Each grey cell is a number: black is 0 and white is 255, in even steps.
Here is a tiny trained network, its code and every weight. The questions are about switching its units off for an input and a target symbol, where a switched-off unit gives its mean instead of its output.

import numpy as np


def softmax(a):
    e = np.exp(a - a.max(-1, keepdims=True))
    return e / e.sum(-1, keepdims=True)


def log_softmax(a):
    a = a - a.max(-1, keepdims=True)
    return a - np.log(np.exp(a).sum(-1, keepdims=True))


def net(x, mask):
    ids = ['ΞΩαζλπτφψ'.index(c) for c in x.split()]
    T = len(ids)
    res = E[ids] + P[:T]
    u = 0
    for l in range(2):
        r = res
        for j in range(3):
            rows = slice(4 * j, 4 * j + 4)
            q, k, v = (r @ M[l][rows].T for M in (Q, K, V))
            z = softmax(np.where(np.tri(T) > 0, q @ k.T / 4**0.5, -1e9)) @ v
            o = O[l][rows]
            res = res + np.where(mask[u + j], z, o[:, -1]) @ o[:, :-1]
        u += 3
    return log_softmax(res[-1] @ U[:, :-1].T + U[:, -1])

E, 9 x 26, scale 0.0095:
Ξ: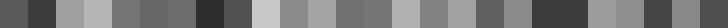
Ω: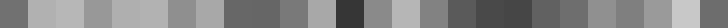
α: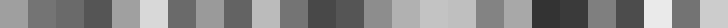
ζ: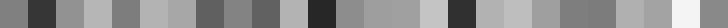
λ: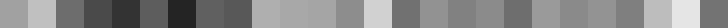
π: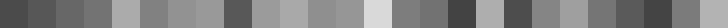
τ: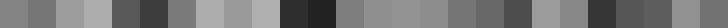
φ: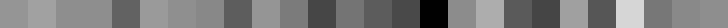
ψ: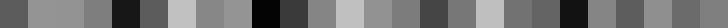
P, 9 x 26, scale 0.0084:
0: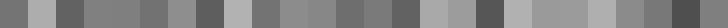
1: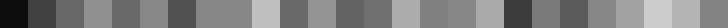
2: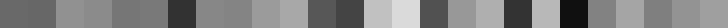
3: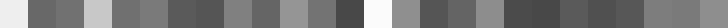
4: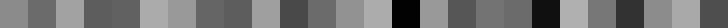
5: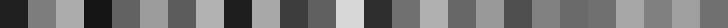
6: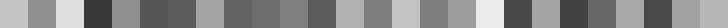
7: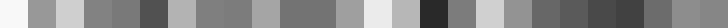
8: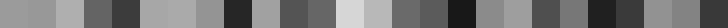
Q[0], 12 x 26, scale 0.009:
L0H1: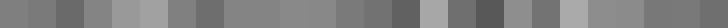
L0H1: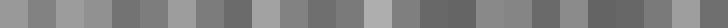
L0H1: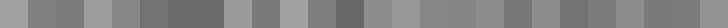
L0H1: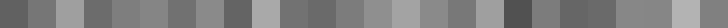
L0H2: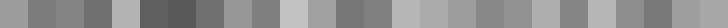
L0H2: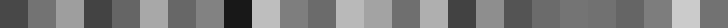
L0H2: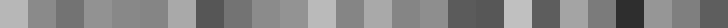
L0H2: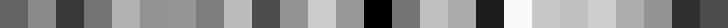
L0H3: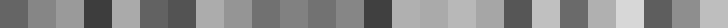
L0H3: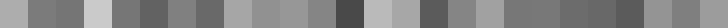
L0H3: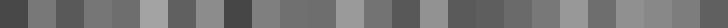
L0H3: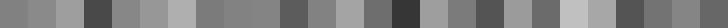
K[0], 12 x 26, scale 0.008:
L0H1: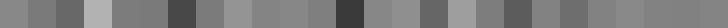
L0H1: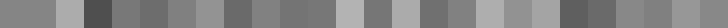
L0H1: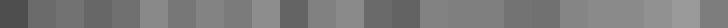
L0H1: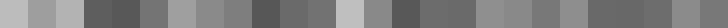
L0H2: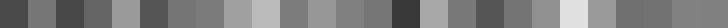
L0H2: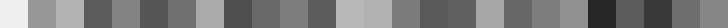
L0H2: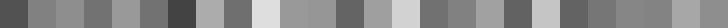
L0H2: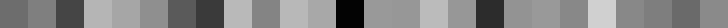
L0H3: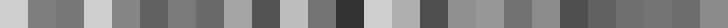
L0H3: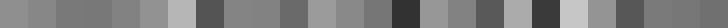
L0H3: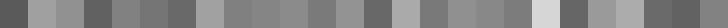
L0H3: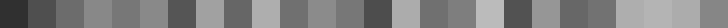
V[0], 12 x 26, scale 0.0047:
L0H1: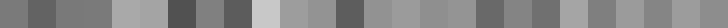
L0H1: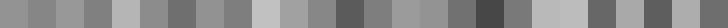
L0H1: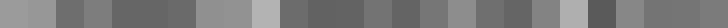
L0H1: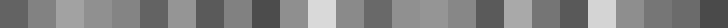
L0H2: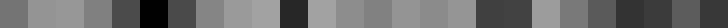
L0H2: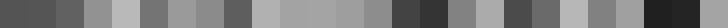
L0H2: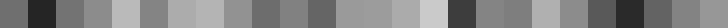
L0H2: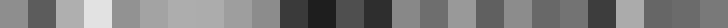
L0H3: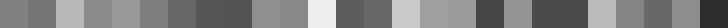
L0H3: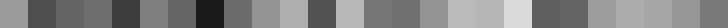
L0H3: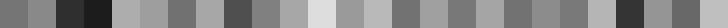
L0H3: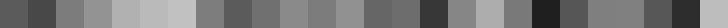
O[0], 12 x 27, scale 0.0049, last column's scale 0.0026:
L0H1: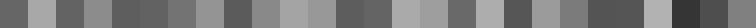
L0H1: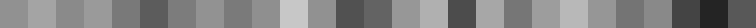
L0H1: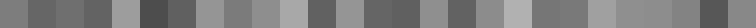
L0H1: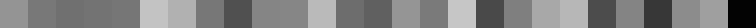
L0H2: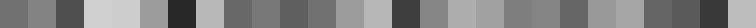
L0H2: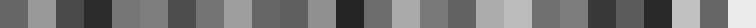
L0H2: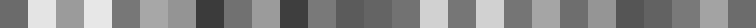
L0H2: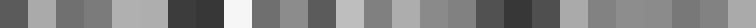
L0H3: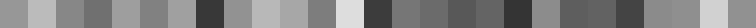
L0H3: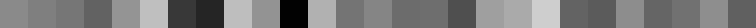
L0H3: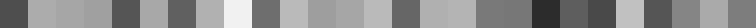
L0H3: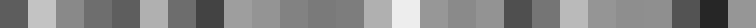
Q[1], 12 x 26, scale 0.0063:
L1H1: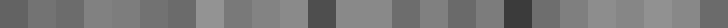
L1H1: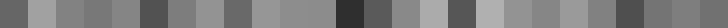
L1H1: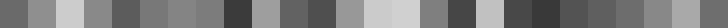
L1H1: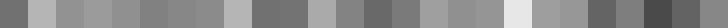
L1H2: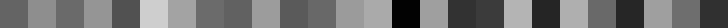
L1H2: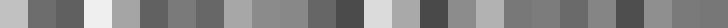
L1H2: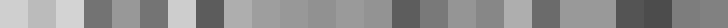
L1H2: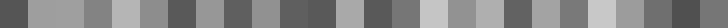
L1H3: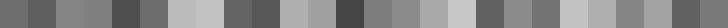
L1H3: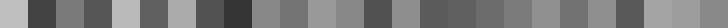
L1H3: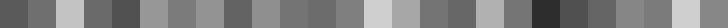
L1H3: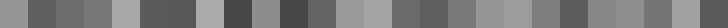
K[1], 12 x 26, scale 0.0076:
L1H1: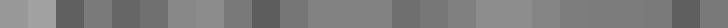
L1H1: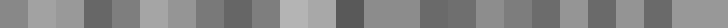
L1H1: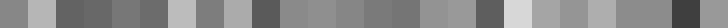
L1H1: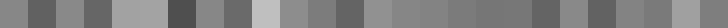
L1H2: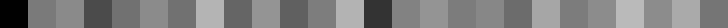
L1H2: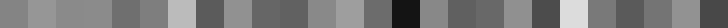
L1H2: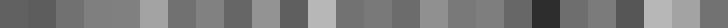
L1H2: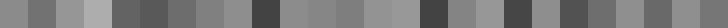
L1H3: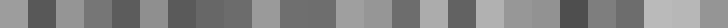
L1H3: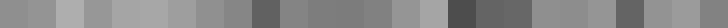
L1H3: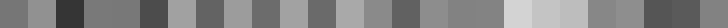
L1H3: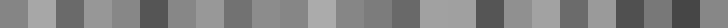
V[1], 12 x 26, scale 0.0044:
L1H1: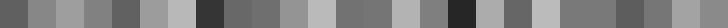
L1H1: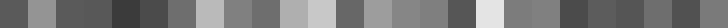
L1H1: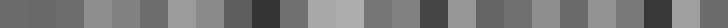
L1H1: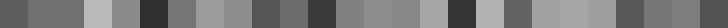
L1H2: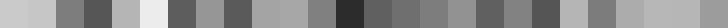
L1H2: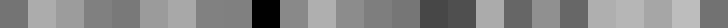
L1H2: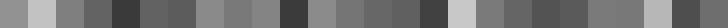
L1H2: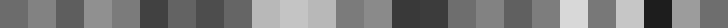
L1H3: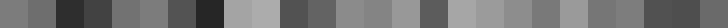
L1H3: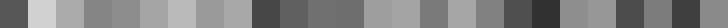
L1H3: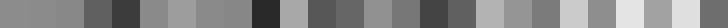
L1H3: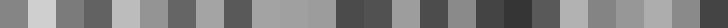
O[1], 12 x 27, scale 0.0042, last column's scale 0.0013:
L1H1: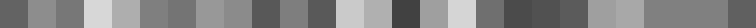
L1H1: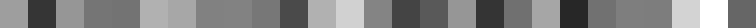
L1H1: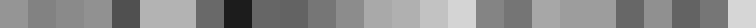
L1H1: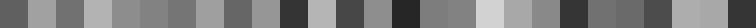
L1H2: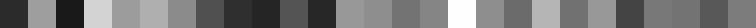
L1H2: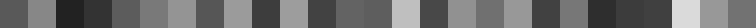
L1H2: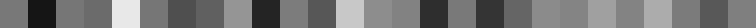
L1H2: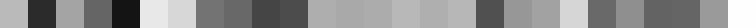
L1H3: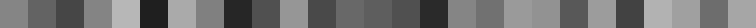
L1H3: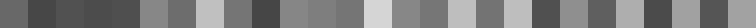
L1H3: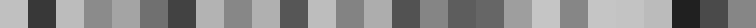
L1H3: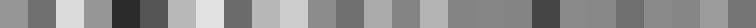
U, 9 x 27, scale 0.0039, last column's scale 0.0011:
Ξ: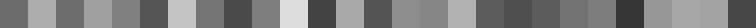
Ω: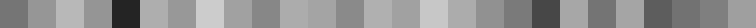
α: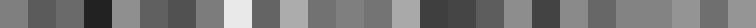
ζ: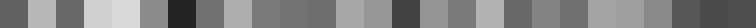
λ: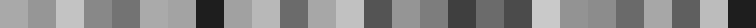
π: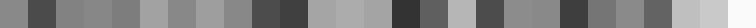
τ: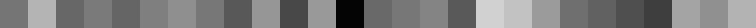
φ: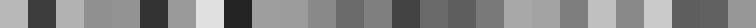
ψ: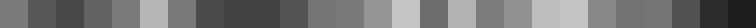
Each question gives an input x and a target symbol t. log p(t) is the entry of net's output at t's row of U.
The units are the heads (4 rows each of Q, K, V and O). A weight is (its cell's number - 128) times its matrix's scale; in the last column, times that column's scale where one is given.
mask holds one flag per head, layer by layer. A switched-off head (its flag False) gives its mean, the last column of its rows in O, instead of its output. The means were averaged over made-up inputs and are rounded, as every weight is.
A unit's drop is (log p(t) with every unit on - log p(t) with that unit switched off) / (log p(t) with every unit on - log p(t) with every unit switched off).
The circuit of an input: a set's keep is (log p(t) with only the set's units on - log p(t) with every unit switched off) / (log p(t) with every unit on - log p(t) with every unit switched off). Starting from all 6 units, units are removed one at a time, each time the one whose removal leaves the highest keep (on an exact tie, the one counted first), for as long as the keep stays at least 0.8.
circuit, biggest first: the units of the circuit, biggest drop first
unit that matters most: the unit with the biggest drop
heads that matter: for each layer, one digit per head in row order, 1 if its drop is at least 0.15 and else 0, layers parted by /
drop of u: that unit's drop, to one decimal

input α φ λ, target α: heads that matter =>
010 / 100
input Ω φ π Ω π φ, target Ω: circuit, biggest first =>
L1H2; L0H3
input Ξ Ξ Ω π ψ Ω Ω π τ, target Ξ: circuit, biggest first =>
L0H3; L1H3; L1H2
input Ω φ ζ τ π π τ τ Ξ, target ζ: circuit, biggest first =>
L0H2
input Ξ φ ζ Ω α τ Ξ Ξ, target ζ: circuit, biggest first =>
L0H2; L1H2
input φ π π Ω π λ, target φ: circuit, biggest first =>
L1H3; L0H2
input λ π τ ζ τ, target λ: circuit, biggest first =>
L1H3; L1H1; L0H2; L1H2
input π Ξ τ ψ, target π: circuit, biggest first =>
L1H1; L0H2
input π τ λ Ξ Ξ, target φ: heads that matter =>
011 / 010
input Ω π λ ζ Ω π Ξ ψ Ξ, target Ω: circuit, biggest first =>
L0H3; L1H2
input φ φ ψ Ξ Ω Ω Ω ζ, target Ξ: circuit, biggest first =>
L1H2; L0H3
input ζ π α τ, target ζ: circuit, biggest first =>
L0H2; L1H1
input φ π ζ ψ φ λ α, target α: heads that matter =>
010 / 010
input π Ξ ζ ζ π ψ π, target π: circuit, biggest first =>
L0H1; L1H1
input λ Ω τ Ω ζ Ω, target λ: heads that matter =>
010 / 101
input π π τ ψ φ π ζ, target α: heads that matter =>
010 / 010
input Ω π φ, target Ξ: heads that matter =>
101 / 010
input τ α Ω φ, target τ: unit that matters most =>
L1H1
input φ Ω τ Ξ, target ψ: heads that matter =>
001 / 010
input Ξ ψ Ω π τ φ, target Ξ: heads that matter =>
001 / 001
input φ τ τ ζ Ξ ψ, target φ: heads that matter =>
000 / 010
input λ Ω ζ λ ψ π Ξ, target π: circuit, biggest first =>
L0H1; L0H3
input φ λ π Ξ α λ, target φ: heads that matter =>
010 / 001
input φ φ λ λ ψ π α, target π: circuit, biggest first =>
L0H1; L0H3
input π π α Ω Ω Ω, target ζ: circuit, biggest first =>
L1H2
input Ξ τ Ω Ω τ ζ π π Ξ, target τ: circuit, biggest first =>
L0H2; L1H2
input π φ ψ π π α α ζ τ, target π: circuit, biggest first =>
L1H1; L0H2; L0H3; L1H2
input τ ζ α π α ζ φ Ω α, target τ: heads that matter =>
001 / 110
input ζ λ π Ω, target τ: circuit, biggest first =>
L1H2; L0H2
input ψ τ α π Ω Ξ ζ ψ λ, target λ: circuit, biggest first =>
L0H3
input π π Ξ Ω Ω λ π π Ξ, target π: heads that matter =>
001 / 100
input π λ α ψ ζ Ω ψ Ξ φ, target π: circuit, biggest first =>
L0H1; L1H1
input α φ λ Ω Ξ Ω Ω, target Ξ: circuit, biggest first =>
L0H3; L1H2
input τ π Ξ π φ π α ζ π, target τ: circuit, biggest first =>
L0H2
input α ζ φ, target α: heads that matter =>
010 / 100
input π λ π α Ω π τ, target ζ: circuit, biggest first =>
L0H2; L1H2
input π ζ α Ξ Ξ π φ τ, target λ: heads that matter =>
001 / 010
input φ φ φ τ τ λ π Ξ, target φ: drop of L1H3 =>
0.1
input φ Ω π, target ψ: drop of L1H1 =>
0.0
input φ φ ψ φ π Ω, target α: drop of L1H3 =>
-0.1
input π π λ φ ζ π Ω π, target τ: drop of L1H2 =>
0.2
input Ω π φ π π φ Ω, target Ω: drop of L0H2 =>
-0.1
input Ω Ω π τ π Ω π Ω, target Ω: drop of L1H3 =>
0.1
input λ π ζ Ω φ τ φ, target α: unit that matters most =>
L0H2
